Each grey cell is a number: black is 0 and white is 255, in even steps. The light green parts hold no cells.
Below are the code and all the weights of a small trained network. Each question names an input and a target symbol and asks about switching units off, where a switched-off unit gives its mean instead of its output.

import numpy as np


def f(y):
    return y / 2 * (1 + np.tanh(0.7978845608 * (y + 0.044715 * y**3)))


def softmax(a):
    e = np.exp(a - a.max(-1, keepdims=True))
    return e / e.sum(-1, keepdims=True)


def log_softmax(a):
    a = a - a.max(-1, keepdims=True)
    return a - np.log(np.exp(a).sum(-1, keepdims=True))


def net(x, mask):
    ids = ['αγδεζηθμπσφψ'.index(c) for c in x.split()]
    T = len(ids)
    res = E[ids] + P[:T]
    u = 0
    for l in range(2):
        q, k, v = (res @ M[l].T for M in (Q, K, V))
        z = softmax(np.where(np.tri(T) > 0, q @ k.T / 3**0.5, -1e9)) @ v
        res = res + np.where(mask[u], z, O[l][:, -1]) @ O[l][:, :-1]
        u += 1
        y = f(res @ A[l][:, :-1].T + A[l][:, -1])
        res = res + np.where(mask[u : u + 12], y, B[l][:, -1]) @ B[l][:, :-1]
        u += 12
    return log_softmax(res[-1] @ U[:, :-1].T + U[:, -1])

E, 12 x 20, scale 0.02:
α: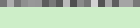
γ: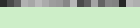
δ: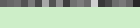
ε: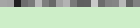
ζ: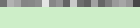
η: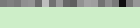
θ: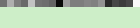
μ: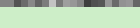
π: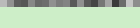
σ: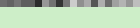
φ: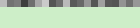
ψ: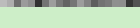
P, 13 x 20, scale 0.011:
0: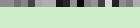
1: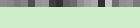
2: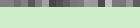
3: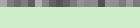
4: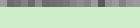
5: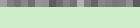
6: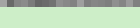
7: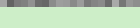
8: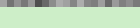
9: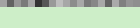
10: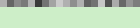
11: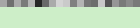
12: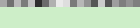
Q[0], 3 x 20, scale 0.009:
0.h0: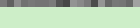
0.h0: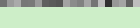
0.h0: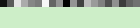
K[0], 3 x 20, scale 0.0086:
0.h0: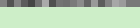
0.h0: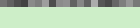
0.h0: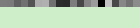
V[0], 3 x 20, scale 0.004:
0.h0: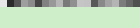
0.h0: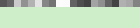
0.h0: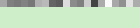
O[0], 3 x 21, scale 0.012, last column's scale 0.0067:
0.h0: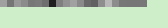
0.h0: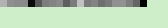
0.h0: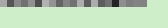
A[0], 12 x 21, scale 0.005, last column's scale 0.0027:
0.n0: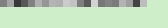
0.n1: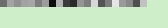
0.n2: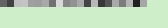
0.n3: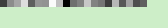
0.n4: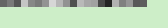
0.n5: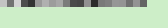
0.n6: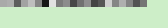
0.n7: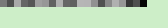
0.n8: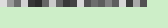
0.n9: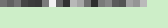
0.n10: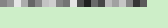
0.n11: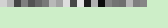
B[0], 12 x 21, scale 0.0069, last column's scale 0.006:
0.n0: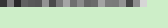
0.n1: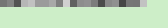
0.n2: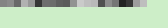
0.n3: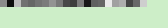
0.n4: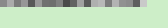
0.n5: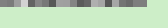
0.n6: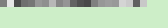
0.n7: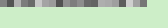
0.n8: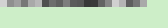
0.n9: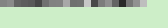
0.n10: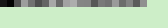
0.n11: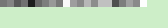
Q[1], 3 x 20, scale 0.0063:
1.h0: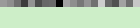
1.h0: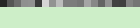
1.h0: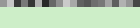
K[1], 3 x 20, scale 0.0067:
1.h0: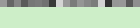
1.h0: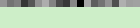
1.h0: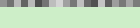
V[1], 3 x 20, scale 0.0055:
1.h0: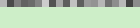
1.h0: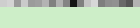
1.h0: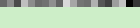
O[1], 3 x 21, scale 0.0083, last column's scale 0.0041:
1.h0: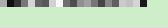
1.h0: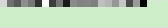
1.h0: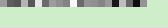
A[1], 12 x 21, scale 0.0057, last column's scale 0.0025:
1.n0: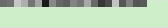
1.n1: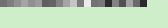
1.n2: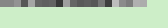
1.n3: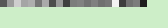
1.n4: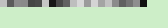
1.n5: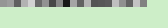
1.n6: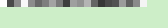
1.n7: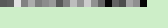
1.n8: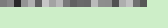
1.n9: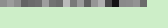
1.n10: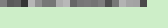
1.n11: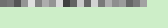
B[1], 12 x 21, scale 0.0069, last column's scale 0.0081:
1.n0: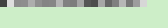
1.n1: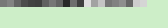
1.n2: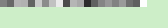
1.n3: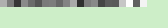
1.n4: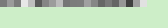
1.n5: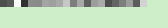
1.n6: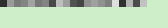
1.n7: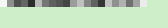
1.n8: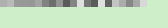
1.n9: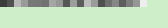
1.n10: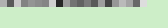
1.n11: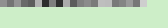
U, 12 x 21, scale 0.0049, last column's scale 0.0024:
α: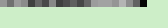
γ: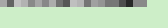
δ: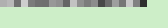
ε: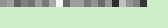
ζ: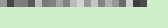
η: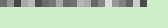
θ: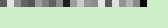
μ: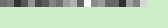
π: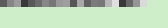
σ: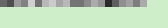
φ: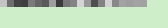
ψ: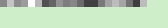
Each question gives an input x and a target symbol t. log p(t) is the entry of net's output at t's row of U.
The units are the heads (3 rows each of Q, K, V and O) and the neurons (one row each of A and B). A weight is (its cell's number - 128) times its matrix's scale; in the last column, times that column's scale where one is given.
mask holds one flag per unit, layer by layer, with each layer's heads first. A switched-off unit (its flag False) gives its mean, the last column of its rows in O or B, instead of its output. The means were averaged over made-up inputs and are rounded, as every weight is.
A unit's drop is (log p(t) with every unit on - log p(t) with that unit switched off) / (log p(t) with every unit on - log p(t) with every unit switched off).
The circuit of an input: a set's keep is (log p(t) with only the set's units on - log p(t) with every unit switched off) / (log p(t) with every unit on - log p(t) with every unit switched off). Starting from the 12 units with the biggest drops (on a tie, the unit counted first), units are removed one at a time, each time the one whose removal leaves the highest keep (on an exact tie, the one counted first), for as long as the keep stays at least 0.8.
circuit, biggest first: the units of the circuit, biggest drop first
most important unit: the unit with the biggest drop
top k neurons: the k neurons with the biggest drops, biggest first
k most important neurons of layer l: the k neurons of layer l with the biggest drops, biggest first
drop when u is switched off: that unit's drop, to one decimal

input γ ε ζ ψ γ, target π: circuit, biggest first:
[0.h0, 0.n3, 1.h0, 0.n9]
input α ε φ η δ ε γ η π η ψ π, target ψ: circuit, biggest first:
[0.h0]
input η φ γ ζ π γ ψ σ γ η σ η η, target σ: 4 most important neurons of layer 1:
[1.n5, 1.n3, 1.n7, 1.n4]
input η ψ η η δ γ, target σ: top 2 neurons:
[1.n5, 1.n3]
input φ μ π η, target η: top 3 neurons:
[1.n4, 0.n11, 1.n6]
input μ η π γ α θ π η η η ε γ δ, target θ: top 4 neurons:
[1.n0, 1.n1, 0.n10, 1.n7]
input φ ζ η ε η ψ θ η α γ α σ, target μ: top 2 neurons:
[0.n0, 0.n11]
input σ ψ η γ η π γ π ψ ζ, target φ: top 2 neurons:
[1.n7, 0.n2]
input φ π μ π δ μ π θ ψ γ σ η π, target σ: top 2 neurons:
[1.n10, 1.n7]
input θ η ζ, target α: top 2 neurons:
[0.n3, 1.n3]
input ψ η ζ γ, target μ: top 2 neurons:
[1.n1, 1.n2]
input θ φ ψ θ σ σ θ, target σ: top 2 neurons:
[0.n5, 1.n6]
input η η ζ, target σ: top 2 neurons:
[1.n5, 1.n3]
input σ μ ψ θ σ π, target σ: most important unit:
0.h0
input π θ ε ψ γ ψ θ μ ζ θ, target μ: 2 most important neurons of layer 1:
[1.n6, 1.n2]
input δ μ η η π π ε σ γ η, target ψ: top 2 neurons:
[0.n3, 1.n0]
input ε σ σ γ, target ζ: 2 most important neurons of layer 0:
[0.n3, 0.n0]
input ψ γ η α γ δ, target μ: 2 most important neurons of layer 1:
[1.n1, 1.n2]
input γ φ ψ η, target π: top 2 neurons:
[0.n3, 0.n11]
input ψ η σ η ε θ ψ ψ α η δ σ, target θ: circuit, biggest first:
[0.h0]
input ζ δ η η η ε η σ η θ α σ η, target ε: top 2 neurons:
[0.n10, 1.n0]
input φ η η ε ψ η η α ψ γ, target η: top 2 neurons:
[0.n2, 1.n4]
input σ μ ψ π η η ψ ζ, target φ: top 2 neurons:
[1.n7, 0.n2]
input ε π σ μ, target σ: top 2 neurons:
[1.n10, 1.n7]
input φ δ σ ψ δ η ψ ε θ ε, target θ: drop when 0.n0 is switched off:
0.1
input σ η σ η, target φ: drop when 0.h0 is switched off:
0.2
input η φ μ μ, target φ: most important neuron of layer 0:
[0.n0]
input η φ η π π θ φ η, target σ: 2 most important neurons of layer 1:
[1.n5, 1.n3]
